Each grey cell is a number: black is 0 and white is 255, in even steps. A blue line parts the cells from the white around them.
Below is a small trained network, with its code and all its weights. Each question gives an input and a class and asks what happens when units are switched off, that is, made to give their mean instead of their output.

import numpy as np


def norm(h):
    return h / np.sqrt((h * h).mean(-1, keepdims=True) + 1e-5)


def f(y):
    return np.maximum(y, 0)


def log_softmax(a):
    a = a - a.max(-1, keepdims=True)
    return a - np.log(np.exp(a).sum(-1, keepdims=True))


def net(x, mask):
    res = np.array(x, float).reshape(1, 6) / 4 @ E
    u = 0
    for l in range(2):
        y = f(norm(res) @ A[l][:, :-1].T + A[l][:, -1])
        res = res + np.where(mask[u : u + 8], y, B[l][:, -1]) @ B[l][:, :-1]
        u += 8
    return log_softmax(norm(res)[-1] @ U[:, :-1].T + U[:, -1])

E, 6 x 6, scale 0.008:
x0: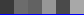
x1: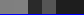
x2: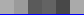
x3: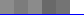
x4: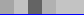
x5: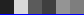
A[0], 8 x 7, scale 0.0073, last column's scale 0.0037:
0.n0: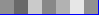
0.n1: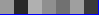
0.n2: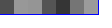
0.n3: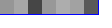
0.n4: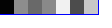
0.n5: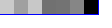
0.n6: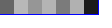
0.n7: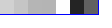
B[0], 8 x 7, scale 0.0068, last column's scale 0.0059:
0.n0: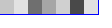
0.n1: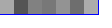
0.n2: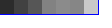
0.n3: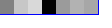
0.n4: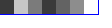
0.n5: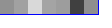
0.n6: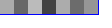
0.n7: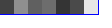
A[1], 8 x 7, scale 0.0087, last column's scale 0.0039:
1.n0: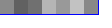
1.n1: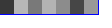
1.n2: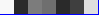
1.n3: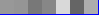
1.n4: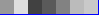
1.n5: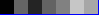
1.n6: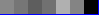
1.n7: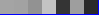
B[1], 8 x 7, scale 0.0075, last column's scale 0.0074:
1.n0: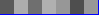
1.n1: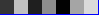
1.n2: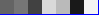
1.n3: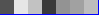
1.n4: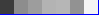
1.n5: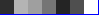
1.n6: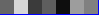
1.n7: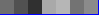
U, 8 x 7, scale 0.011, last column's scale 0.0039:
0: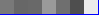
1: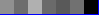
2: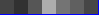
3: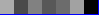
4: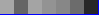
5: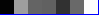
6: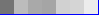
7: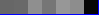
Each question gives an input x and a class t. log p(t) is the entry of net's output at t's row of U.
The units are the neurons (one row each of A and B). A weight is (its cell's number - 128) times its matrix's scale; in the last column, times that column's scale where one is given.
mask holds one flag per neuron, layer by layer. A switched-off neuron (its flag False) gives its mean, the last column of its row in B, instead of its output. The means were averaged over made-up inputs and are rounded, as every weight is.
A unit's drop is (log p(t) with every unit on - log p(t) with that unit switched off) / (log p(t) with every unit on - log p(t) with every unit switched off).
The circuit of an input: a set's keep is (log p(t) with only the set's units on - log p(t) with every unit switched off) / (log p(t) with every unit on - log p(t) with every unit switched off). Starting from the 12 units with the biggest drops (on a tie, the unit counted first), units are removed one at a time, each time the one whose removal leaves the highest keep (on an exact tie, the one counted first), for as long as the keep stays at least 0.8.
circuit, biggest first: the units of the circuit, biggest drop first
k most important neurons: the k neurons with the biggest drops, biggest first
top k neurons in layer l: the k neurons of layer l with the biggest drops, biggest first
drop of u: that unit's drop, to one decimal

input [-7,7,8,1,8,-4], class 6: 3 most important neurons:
[1.n4 0.n3 1.n5]
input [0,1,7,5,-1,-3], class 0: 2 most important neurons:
[1.n2 0.n4]
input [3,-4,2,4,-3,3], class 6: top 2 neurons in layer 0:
[0.n0 0.n7]
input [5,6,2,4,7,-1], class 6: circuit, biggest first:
[1.n4 0.n7]
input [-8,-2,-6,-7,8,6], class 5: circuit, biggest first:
[0.n7 1.n1]
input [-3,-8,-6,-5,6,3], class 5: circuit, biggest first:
[0.n7]
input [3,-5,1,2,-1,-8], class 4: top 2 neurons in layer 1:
[1.n4 1.n1]
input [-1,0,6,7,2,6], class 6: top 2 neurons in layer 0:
[0.n7 0.n4]
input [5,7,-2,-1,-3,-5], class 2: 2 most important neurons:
[0.n4 1.n2]
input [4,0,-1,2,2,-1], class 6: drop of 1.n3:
0.0
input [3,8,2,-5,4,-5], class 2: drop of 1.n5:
0.1
